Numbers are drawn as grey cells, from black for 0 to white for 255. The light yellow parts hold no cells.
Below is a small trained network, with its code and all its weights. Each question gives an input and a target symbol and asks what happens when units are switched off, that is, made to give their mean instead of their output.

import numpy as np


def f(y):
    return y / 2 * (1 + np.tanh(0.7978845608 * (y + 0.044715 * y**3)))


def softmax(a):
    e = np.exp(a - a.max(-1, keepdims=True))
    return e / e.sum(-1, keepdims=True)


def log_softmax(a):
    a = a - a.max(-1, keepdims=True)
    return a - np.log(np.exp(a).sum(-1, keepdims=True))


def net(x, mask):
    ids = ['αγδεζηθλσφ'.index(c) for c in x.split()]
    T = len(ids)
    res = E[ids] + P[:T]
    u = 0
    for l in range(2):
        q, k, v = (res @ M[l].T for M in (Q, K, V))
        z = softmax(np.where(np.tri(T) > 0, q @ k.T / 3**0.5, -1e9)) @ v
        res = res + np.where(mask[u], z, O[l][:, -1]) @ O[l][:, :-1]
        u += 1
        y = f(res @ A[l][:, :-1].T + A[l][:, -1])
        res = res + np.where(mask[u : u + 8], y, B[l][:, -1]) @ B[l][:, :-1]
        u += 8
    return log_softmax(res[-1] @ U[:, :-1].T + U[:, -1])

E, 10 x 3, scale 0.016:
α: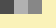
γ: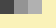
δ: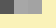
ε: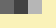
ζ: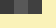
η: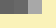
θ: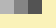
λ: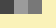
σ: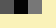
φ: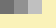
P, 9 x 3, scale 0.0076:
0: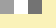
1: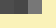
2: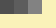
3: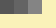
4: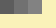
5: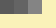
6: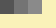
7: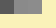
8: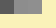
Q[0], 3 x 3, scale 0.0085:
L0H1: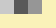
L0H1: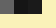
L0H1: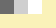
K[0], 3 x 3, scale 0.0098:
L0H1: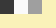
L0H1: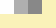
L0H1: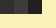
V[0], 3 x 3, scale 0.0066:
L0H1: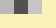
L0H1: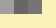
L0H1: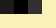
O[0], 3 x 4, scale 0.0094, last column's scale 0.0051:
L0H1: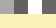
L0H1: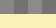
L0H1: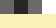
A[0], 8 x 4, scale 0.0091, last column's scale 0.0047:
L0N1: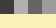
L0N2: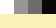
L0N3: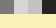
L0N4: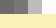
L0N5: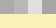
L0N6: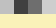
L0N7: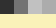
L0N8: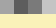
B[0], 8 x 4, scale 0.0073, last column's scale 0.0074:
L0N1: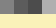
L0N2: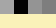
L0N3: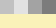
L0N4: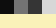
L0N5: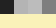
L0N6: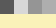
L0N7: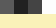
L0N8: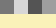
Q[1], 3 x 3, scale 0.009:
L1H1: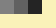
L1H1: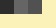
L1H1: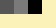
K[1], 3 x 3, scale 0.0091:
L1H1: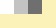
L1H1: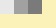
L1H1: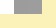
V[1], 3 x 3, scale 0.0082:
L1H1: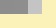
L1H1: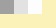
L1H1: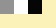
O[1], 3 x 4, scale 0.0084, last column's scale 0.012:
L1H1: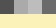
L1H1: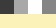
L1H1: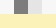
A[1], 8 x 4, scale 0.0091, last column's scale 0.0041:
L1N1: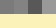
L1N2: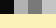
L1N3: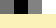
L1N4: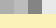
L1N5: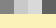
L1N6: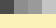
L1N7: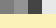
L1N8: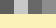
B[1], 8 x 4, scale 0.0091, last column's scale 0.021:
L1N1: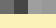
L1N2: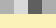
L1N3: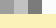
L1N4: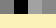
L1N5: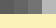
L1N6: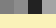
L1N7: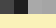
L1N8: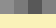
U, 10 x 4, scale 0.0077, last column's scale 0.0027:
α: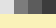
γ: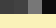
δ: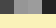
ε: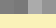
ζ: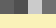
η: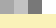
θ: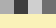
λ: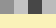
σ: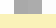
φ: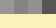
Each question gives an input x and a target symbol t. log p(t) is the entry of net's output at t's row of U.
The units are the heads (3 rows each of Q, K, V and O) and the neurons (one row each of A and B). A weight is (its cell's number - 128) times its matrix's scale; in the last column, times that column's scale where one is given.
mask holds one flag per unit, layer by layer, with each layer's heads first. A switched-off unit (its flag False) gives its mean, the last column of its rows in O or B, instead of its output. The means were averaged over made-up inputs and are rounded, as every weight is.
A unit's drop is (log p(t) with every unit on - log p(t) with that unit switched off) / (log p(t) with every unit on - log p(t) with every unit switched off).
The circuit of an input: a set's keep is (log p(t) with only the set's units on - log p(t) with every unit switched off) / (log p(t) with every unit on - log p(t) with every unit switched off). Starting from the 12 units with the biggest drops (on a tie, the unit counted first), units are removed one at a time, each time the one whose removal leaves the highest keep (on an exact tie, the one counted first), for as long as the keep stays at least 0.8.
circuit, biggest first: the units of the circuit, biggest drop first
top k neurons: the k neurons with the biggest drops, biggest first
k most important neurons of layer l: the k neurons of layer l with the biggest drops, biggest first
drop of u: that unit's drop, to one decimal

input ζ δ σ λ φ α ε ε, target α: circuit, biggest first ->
L1H1; L0H1; L0N4
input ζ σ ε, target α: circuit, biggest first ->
L1H1
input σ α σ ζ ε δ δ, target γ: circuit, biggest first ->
L1H1; L1N7
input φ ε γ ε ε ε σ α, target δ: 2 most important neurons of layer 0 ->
L0N3; L0N5
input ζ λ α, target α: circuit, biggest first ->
L1H1; L0H1
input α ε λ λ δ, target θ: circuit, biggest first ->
L1H1; L0H1; L0N3; L1N3
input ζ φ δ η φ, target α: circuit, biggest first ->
L1H1; L0N4; L0H1
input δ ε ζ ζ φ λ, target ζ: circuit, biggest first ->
L0H1; L1H1; L0N3; L0N5
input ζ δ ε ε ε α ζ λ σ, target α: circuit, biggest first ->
L1H1; L0N4
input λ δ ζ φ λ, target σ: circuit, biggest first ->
L0H1; L1H1; L0N7
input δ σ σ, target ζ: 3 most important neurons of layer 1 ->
L1N5; L1N3; L1N2
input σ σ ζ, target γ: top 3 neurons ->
L1N7; L1N1; L1N2
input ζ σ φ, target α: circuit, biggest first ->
L1H1; L0H1
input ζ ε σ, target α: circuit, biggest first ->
L1H1
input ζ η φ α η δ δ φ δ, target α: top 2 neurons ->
L0N4; L0N7
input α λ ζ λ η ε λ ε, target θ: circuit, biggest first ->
L1H1; L0H1; L1N2
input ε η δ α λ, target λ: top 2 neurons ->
L1N2; L0N3
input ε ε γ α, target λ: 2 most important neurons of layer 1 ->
L1N2; L1N6
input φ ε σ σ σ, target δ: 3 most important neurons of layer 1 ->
L1N5; L1N2; L1N6
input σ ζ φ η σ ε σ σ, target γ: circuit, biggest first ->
L1H1
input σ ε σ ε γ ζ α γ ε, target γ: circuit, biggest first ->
L1H1; L1N7
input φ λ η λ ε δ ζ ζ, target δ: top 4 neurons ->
L0N3; L1N5; L0N5; L1N3
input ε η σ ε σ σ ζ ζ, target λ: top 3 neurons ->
L1N2; L0N5; L0N3
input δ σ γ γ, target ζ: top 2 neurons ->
L0N3; L1N5
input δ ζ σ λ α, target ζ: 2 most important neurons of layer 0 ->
L0N3; L0N7
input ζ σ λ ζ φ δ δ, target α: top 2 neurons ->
L1N3; L0N1
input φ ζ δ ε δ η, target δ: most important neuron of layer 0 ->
L0N3
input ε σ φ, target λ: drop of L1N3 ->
0.1
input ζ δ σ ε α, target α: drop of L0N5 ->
0.0
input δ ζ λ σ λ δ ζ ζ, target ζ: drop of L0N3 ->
0.5
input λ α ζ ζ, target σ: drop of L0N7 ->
0.2
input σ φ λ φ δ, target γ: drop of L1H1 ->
1.1
